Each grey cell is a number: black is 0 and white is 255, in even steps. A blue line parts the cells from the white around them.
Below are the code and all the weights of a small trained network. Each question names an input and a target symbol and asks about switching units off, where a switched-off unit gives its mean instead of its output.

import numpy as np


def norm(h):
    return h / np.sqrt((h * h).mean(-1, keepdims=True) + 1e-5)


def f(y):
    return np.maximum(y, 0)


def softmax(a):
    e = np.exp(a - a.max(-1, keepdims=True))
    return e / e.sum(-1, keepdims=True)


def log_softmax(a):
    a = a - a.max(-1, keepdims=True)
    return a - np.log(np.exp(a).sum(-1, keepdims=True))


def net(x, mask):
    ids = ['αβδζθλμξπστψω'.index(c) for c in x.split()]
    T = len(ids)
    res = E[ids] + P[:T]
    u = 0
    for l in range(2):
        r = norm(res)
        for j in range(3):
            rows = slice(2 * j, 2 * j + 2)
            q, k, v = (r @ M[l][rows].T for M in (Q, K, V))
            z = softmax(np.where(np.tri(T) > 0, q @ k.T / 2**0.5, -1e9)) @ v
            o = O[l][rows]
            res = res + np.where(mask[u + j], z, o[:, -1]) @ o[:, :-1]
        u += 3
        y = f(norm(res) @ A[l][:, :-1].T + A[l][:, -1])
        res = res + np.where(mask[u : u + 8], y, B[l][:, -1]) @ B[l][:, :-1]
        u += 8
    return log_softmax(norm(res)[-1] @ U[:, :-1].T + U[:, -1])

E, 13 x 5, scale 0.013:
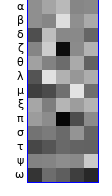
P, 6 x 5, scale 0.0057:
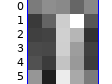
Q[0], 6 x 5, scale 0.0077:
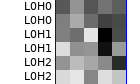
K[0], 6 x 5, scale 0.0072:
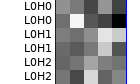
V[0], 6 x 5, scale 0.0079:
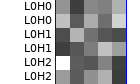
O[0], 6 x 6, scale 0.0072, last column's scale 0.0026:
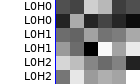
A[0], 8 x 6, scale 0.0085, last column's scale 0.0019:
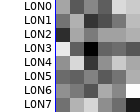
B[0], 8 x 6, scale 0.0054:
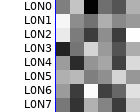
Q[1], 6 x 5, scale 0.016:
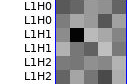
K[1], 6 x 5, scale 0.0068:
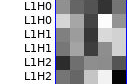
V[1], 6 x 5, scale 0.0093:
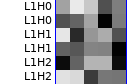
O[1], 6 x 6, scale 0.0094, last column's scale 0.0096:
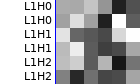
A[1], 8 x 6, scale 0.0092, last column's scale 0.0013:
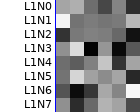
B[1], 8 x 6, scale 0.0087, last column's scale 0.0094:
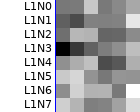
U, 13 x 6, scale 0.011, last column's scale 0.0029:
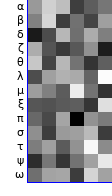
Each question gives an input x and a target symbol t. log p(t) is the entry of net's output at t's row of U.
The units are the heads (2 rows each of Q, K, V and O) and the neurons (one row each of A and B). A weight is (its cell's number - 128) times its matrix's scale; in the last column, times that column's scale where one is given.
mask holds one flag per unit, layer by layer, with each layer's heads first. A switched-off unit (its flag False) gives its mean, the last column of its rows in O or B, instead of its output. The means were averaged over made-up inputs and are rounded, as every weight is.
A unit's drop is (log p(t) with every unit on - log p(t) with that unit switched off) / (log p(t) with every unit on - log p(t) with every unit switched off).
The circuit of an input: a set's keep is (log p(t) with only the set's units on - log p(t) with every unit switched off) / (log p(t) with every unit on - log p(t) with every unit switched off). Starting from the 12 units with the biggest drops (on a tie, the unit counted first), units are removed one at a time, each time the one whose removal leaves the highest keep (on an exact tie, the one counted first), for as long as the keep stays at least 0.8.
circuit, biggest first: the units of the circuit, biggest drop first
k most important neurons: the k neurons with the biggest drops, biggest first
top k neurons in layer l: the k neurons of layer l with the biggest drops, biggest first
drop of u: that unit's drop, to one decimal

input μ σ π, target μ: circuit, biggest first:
[L0N3, L1H2, L0H0]
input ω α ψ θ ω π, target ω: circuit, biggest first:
[L1H0, L0N3]
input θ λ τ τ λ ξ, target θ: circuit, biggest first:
[L0H2, L0H0, L1H0]
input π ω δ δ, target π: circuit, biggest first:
[L1H2]
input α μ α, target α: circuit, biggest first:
[L1H0, L0H1, L0H0]
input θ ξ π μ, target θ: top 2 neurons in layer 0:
[L0N3, L0N4]
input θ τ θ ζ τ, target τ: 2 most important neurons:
[L0N4, L0N2]
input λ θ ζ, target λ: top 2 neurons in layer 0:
[L0N6, L0N4]
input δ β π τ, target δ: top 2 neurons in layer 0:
[L0N0, L0N4]
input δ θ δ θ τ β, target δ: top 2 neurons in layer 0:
[L0N0, L0N6]
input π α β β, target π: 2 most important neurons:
[L0N1, L0N3]
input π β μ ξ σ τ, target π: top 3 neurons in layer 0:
[L0N1, L0N3, L0N2]
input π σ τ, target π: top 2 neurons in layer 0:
[L0N1, L0N3]
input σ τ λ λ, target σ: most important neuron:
[L0N2]
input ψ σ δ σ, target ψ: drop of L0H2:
0.7
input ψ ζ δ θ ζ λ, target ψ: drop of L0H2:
0.8
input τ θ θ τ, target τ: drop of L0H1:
0.0
